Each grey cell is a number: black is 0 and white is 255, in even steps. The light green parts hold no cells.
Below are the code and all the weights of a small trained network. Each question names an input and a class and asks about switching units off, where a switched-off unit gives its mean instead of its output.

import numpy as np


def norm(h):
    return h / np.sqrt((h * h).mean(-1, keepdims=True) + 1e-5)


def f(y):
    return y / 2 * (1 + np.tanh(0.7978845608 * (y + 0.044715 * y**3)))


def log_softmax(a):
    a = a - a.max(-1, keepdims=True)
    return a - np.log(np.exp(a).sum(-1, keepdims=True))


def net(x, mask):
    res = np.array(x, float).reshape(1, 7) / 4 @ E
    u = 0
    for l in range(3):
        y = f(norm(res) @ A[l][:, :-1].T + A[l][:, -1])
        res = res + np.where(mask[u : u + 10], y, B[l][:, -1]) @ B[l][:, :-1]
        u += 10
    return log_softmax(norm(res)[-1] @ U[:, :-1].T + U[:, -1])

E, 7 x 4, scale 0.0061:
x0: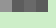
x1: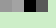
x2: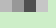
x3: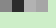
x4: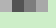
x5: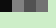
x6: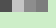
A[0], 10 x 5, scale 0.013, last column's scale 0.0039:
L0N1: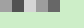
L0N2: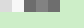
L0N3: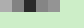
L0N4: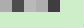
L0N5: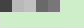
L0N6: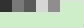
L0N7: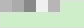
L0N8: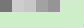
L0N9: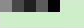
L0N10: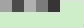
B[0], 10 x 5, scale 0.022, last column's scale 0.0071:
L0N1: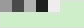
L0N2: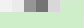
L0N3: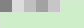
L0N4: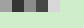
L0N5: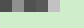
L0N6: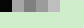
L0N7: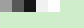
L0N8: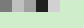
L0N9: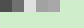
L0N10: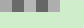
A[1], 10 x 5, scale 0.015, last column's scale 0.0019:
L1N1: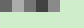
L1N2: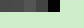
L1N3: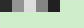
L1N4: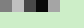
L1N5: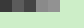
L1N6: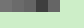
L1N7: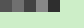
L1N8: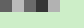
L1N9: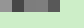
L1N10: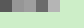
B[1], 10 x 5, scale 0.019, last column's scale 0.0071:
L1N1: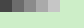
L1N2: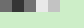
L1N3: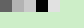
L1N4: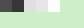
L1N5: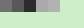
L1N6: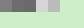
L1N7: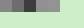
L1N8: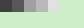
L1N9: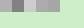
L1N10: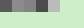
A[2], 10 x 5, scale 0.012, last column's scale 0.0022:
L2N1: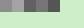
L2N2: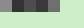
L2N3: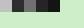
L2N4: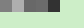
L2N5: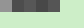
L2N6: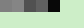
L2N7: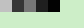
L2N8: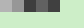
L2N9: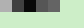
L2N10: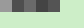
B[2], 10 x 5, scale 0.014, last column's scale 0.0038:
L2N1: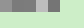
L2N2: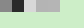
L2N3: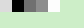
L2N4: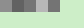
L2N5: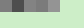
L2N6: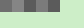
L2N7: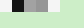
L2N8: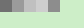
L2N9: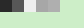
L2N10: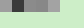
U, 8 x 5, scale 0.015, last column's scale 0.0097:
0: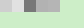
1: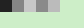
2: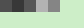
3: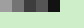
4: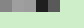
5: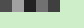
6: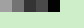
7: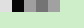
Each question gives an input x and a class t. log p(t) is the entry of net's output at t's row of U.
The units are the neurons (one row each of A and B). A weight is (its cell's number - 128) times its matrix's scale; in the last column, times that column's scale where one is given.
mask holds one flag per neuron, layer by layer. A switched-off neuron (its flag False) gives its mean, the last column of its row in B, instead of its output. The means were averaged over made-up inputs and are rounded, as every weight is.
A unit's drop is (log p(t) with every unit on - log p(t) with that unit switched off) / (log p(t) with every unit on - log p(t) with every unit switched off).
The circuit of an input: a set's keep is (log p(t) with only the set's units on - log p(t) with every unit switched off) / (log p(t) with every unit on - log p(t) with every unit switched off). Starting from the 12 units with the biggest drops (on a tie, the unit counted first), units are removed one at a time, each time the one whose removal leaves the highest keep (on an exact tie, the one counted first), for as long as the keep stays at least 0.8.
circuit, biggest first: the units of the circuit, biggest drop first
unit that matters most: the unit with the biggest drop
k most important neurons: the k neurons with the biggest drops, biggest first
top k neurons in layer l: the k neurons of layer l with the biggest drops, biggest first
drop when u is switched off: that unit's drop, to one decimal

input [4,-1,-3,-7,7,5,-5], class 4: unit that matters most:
L1N3
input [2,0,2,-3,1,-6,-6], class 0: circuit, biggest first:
(L0N3, L0N2)
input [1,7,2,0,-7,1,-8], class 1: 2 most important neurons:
(L0N7, L0N9)
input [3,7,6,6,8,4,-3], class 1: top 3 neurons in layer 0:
(L0N9, L0N3, L0N2)
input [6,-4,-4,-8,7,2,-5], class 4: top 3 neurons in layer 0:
(L0N9, L0N7, L0N4)
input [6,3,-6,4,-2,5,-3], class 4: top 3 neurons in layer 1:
(L1N3, L1N4, L1N8)
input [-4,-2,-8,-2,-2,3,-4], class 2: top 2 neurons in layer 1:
(L1N5, L1N2)
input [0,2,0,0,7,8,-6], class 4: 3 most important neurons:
(L1N3, L0N7, L1N4)
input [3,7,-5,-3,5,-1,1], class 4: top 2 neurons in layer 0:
(L0N7, L0N9)
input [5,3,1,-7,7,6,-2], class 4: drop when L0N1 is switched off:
-0.1
